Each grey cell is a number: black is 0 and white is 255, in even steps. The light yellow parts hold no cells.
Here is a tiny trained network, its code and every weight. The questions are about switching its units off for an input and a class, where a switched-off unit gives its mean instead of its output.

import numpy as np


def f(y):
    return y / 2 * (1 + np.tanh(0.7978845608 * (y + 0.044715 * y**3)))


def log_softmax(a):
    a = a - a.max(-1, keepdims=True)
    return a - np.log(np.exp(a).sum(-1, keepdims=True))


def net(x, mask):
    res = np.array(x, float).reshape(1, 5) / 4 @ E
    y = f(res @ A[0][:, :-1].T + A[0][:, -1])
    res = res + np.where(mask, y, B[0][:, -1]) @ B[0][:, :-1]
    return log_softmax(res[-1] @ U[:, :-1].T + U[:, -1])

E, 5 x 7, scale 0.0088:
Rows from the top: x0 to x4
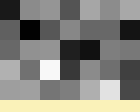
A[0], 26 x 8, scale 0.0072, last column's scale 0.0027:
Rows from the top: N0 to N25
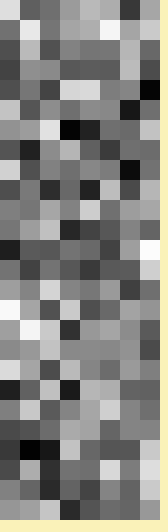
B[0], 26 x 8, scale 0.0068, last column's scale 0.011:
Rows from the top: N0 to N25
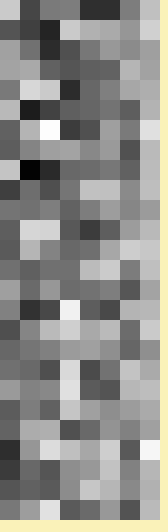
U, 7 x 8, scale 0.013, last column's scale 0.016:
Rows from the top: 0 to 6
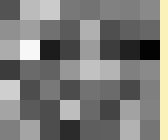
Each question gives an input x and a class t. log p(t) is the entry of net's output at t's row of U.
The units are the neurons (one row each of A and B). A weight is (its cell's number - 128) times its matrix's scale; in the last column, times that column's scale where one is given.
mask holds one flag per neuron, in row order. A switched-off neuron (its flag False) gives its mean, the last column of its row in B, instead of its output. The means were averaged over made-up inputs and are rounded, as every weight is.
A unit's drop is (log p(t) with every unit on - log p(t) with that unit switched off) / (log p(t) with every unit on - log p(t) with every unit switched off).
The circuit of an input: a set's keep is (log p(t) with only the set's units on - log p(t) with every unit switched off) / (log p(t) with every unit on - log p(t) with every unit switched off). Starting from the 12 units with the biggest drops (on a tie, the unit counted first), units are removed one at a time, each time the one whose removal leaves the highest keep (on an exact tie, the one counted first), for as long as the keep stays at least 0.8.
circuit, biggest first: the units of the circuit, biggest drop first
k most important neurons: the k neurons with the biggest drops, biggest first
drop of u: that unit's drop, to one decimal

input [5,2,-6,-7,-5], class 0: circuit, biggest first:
[N4 N21]
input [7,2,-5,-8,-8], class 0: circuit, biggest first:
[N4 N21]
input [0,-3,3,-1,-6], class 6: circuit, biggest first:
[N22]
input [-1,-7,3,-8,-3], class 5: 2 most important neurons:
[N22 N15]
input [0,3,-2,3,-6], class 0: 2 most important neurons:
[N1 N9]
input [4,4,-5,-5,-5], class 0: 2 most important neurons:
[N4 N1]
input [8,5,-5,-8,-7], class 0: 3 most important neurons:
[N4 N21 N1]
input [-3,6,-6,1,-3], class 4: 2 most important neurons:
[N0 N8]
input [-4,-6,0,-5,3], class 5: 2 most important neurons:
[N15 N22]
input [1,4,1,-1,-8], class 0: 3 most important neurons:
[N1 N8 N23]
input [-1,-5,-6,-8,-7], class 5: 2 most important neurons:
[N15 N18]
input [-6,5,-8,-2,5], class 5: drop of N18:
0.1
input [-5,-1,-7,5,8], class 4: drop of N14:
0.2
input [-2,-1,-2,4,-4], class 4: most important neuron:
[N22]
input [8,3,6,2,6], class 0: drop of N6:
0.1
